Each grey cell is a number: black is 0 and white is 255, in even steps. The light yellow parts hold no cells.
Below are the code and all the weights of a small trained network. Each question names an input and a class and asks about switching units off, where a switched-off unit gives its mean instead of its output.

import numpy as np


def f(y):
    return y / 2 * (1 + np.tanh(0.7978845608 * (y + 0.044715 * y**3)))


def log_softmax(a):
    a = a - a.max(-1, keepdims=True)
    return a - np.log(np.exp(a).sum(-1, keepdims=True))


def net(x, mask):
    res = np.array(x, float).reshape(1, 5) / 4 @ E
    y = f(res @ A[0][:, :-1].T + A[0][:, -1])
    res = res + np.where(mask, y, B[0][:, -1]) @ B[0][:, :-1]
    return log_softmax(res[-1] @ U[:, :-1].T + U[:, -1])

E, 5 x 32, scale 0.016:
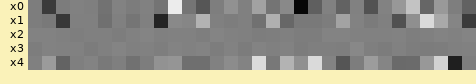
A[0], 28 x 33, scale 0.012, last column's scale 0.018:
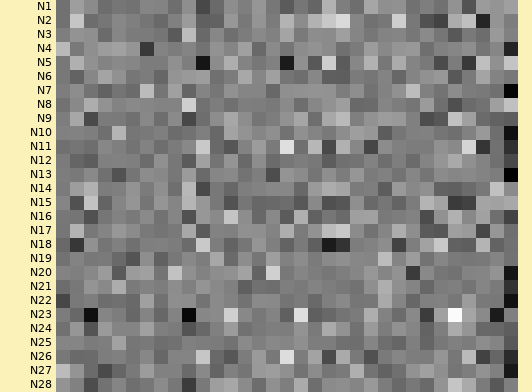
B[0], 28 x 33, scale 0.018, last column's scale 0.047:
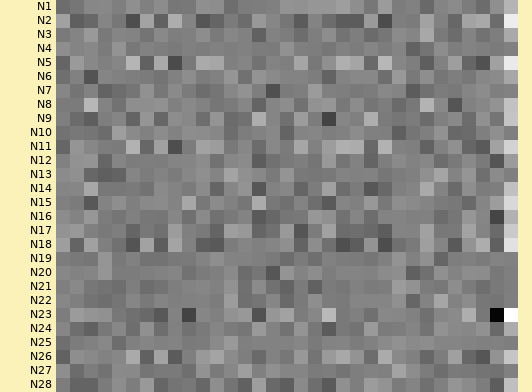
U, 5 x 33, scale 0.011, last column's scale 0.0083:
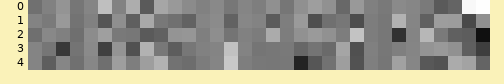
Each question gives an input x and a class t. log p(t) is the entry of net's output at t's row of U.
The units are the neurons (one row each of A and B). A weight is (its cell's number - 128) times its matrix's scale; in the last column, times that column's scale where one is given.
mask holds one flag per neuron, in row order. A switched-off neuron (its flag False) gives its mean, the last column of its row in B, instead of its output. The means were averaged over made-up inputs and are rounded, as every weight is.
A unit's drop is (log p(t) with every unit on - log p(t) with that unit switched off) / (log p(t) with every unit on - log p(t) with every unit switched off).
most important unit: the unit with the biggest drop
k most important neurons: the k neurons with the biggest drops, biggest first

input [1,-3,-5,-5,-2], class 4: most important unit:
N23
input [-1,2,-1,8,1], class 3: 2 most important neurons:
(N11, N5)
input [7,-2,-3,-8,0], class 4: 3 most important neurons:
(N18, N5, N23)
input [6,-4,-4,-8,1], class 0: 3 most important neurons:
(N2, N11, N26)
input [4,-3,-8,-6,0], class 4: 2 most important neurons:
(N5, N23)
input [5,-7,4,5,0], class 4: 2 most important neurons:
(N5, N18)
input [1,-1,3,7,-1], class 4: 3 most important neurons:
(N23, N5, N11)
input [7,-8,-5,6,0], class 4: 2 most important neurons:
(N18, N5)
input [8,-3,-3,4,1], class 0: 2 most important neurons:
(N11, N26)
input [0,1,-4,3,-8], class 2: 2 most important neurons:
(N5, N2)
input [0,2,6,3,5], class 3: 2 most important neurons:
(N5, N2)
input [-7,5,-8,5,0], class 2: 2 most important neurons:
(N5, N18)
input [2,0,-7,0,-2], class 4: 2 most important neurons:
(N23, N17)
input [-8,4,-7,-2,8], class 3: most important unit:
N9
